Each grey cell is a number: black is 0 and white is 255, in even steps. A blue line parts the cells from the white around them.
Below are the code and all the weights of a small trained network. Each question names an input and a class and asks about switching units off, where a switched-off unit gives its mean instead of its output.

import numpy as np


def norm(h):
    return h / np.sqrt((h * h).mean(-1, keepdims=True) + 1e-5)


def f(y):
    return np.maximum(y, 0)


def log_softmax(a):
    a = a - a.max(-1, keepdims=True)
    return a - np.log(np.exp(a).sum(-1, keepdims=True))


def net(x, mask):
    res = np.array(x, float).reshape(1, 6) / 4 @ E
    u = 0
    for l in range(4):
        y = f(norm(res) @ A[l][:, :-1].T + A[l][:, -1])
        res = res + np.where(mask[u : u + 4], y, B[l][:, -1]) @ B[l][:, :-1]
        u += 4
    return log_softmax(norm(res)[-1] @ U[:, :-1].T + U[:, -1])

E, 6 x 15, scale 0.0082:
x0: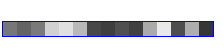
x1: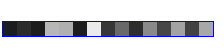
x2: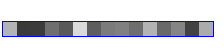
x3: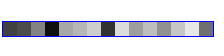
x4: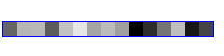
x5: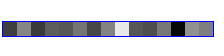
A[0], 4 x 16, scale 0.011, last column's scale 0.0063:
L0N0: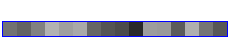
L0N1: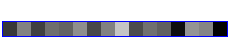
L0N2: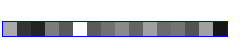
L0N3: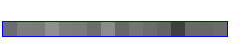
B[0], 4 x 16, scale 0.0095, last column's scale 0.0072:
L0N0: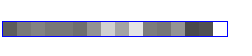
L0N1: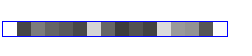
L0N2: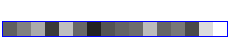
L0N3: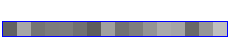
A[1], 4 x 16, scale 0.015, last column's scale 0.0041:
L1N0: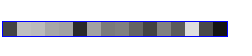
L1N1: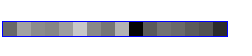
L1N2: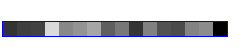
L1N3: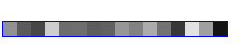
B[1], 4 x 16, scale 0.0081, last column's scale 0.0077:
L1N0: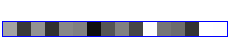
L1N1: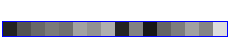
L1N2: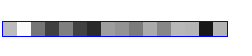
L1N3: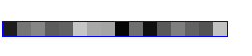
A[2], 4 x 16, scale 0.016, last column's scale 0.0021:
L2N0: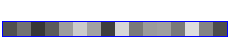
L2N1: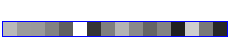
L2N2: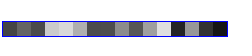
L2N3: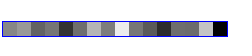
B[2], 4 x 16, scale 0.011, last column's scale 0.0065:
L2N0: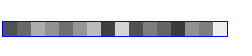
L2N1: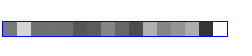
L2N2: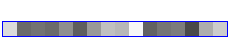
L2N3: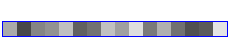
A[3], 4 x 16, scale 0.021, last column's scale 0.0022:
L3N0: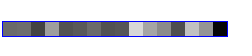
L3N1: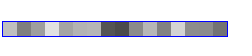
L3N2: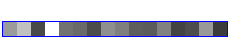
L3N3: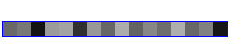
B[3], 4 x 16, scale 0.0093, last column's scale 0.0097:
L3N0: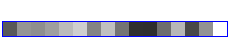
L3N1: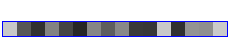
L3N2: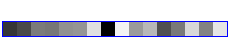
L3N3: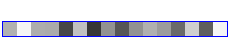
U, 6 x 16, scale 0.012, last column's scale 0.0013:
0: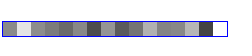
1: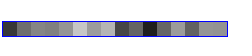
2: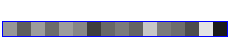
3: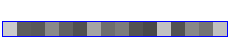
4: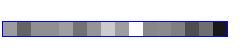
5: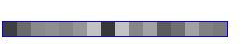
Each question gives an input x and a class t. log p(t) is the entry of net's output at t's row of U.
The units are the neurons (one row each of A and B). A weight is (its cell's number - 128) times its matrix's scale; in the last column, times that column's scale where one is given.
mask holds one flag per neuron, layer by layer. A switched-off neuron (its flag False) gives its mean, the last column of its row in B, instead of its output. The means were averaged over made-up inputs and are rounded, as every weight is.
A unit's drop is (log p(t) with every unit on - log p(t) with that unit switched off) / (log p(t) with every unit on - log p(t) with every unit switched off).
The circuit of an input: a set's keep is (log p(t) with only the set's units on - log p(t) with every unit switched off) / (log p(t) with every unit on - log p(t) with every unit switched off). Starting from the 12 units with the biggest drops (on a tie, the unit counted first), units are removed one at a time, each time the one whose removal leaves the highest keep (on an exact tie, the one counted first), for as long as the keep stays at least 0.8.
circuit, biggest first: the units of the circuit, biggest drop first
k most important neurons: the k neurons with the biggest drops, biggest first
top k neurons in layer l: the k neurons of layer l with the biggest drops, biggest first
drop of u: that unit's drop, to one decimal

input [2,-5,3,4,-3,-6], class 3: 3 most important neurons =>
L3N1; L3N3; L1N2
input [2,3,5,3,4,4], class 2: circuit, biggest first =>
L0N2
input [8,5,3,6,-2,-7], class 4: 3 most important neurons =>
L2N2; L0N1; L0N0
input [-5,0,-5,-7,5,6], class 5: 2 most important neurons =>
L3N2; L0N3
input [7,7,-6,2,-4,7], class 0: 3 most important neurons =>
L3N3; L1N2; L2N3
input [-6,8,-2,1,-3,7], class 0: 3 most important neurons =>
L3N3; L1N2; L0N0
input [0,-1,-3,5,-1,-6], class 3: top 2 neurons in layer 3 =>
L3N1; L3N2
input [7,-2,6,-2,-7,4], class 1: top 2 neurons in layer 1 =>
L1N3; L1N0
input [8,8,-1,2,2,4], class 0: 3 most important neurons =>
L1N2; L3N3; L2N3
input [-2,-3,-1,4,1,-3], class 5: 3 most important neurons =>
L0N1; L2N0; L3N3
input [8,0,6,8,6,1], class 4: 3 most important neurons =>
L2N2; L0N0; L3N2
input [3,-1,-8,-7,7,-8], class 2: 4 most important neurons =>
L1N0; L0N1; L3N0; L1N3
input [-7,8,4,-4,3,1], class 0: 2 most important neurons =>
L1N2; L3N3
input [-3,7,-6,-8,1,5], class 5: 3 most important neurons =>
L3N2; L0N3; L2N1
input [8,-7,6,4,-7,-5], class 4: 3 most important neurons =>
L2N2; L0N0; L3N3
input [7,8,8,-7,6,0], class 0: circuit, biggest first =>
L1N2
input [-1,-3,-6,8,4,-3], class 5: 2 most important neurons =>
L2N0; L0N1
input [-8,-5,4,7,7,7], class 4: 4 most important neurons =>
L2N3; L3N0; L1N3; L3N1
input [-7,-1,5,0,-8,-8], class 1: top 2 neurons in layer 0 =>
L0N1; L0N0
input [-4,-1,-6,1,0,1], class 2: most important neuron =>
L1N0
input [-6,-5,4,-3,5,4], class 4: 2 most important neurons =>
L2N3; L3N0
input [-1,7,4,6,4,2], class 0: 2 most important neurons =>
L1N2; L3N3
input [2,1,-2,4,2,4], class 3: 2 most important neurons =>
L0N1; L3N2
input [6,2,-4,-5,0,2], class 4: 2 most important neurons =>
L0N0; L2N2
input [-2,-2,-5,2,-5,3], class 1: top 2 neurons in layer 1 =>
L1N3; L1N2
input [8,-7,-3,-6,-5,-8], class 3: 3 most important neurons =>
L3N1; L3N3; L2N3
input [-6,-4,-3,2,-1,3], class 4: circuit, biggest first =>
L2N3
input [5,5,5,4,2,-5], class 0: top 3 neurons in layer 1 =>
L1N0; L1N3; L1N1
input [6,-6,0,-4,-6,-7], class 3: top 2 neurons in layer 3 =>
L3N1; L3N3
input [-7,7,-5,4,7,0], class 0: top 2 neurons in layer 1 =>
L1N2; L1N3
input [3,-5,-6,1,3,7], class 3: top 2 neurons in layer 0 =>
L0N1; L0N2
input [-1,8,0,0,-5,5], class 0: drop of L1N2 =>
0.1
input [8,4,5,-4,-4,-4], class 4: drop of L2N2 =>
0.2
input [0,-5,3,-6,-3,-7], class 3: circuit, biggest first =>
L3N1
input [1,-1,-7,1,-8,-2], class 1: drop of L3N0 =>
0.1
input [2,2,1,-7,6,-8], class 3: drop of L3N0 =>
0.0
